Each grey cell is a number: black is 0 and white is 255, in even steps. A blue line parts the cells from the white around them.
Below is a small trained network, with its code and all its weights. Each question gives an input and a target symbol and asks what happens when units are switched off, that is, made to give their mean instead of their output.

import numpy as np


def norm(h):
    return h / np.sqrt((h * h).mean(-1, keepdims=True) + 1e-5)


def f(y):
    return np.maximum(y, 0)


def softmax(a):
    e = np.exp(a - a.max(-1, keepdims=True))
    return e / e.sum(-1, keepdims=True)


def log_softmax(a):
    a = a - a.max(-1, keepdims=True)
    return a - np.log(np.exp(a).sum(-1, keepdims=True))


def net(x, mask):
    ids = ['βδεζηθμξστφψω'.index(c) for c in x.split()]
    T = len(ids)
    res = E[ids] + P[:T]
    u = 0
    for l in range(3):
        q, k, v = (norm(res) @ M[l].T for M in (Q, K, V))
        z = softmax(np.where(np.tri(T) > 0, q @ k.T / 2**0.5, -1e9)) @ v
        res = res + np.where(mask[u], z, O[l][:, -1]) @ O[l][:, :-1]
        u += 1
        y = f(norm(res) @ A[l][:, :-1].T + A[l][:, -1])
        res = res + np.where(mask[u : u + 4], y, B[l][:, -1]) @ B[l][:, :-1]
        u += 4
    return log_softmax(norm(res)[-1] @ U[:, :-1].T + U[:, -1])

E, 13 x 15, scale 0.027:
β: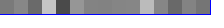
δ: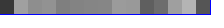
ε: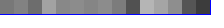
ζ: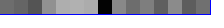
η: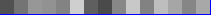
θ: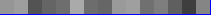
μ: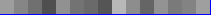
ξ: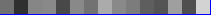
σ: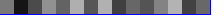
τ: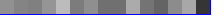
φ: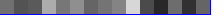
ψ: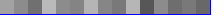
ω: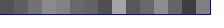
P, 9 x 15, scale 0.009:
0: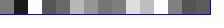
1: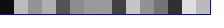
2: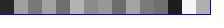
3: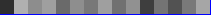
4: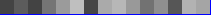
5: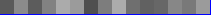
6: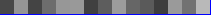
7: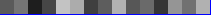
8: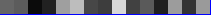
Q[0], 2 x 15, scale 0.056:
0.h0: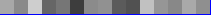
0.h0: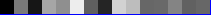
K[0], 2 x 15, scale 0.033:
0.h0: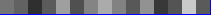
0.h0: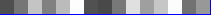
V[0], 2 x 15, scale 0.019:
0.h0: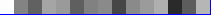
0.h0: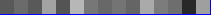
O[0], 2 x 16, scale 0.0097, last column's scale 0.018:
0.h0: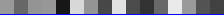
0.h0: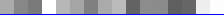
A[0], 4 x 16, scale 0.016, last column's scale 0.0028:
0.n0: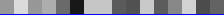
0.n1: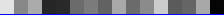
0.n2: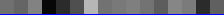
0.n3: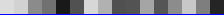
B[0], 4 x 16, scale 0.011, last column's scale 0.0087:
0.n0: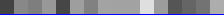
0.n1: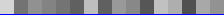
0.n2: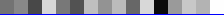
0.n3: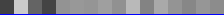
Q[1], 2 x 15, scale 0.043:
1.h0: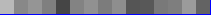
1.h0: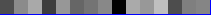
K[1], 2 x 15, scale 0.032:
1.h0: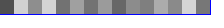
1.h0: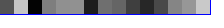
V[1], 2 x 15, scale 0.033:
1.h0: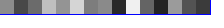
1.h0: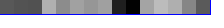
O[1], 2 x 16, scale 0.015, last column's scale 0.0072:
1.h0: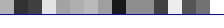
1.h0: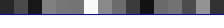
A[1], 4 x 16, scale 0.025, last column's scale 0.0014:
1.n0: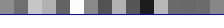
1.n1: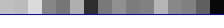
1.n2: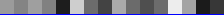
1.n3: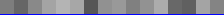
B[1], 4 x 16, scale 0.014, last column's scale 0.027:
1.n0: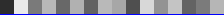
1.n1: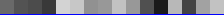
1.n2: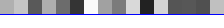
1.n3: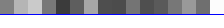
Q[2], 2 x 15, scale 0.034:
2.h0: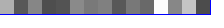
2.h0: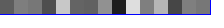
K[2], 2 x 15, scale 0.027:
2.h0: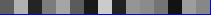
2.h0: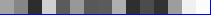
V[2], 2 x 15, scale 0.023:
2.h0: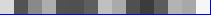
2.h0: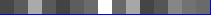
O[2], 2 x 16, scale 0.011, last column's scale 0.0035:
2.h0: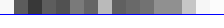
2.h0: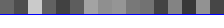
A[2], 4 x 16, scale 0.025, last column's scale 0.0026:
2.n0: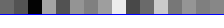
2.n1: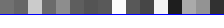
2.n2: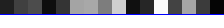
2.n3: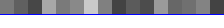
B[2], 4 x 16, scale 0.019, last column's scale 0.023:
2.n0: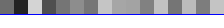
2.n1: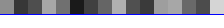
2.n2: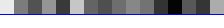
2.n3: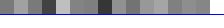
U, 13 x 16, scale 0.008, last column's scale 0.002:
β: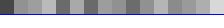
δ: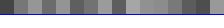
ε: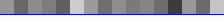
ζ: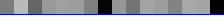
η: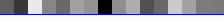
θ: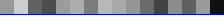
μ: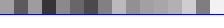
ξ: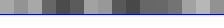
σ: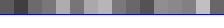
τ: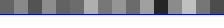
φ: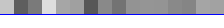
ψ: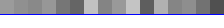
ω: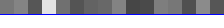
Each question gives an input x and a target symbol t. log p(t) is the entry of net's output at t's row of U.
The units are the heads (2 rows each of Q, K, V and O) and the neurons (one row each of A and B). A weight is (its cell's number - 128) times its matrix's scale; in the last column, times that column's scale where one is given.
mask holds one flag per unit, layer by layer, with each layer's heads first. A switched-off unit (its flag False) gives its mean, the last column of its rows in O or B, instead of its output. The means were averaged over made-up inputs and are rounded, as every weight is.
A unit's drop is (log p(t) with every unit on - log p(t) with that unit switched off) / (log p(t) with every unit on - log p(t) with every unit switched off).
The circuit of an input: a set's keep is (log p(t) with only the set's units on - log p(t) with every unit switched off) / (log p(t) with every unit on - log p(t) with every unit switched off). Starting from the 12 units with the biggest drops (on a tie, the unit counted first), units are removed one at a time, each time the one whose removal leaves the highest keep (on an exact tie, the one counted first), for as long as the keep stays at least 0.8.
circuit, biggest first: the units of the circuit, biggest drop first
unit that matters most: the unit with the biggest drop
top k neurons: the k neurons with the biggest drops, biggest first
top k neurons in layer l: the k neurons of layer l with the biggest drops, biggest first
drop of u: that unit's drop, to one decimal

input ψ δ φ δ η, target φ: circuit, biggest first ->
1.h0
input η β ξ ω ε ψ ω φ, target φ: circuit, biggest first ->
1.h0, 0.h0
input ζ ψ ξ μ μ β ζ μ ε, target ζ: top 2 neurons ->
2.n3, 1.n3
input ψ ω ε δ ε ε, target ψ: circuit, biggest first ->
0.h0, 1.n2
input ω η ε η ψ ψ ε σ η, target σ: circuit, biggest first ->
0.h0, 1.h0
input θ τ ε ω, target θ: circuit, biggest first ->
1.h0, 1.n1
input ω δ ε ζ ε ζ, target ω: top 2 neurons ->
2.n1, 1.n3
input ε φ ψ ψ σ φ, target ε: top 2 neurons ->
2.n2, 2.n0
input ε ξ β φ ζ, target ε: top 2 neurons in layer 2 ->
2.n2, 2.n0
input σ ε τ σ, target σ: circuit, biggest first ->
1.h0, 2.n0
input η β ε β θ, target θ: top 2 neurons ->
1.n1, 2.n0
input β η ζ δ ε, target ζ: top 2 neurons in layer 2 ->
2.n3, 2.n0
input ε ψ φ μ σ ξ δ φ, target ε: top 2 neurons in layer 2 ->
2.n2, 2.n0
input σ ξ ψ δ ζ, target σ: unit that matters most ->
1.h0
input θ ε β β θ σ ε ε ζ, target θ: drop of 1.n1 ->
0.7
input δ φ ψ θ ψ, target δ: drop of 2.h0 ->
0.1
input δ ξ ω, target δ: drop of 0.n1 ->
0.0
